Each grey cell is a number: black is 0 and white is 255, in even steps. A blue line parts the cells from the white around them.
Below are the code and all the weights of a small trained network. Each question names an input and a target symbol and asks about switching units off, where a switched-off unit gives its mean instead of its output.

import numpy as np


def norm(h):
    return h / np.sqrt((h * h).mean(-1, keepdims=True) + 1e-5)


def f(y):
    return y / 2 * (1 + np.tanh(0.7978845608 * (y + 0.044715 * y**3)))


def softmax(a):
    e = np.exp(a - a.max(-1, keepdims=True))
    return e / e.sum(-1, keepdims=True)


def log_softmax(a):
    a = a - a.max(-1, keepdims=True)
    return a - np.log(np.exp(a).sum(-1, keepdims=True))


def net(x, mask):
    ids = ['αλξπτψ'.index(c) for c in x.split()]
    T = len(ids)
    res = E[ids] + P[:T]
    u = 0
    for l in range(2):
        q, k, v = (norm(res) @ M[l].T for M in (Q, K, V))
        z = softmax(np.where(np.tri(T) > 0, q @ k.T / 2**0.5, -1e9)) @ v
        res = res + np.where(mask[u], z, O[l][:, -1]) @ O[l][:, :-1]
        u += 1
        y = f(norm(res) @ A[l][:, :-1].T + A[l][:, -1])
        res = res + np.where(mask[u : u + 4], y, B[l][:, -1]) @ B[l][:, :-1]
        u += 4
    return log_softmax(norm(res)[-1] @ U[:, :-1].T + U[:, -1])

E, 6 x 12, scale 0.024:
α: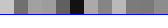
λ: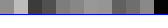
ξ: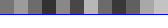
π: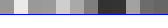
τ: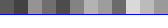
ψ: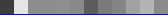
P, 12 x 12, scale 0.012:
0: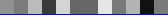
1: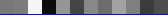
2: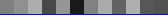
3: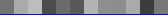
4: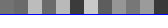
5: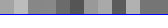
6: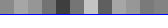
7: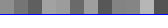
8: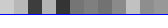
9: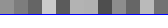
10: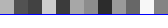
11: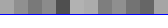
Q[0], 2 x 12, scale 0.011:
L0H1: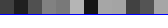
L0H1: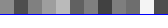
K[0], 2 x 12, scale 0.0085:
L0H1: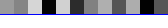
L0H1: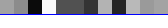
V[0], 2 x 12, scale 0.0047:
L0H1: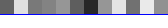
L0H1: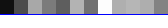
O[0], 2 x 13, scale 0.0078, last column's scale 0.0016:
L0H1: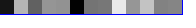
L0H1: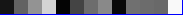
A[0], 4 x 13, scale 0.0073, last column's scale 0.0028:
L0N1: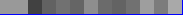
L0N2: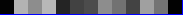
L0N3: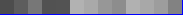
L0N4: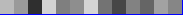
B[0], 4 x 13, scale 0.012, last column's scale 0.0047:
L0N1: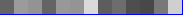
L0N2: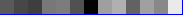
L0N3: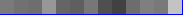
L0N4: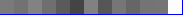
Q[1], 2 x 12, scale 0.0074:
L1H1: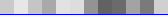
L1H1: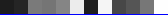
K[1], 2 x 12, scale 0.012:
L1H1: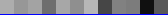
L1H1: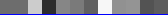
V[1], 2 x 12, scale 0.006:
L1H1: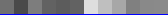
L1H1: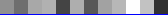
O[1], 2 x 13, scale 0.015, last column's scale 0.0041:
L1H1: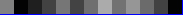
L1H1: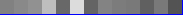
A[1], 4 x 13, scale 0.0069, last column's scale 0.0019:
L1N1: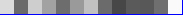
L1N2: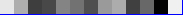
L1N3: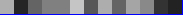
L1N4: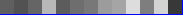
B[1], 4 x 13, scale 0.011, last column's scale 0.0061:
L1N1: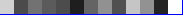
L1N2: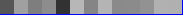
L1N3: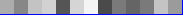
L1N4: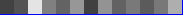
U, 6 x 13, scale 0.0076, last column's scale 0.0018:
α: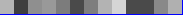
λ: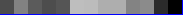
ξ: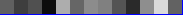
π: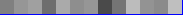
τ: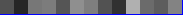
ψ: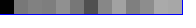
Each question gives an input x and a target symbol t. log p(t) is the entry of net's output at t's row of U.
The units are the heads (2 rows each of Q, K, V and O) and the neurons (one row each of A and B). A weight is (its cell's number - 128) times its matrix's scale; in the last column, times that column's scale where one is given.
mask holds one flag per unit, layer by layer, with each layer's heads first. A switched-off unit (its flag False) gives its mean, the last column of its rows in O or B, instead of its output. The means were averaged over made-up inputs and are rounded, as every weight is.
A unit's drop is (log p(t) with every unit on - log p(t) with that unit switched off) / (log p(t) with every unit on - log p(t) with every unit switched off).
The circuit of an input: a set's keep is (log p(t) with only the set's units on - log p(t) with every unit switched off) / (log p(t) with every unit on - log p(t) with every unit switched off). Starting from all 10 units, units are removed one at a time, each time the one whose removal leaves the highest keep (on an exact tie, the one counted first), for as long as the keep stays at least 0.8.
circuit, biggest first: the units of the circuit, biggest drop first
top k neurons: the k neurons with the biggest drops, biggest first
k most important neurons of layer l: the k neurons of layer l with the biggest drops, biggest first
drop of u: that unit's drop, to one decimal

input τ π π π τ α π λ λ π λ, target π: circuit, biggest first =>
(L1H1 L0N1)
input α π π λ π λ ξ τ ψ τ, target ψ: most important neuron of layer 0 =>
(L0N2)
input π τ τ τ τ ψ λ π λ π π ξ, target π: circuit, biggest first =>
(L1H1 L0H1)
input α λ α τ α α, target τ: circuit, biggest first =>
(L0H1 L1H1)
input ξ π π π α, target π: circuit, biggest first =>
(L1H1 L0N2 L0N4)
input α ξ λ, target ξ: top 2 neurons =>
(L0N1 L1N1)
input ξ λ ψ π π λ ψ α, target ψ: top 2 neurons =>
(L1N1 L0N2)
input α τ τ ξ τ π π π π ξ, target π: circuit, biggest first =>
(L0H1 L1H1)
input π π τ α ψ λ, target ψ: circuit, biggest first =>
(L0H1 L0N2)
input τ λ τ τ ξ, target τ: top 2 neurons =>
(L0N1 L0N4)
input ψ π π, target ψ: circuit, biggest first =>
(L0H1 L1N1)
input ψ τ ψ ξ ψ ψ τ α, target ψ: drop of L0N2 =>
0.2
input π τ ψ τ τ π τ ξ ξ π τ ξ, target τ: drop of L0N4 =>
0.1
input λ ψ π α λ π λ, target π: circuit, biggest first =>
(L1H1)
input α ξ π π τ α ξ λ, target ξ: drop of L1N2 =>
-0.2
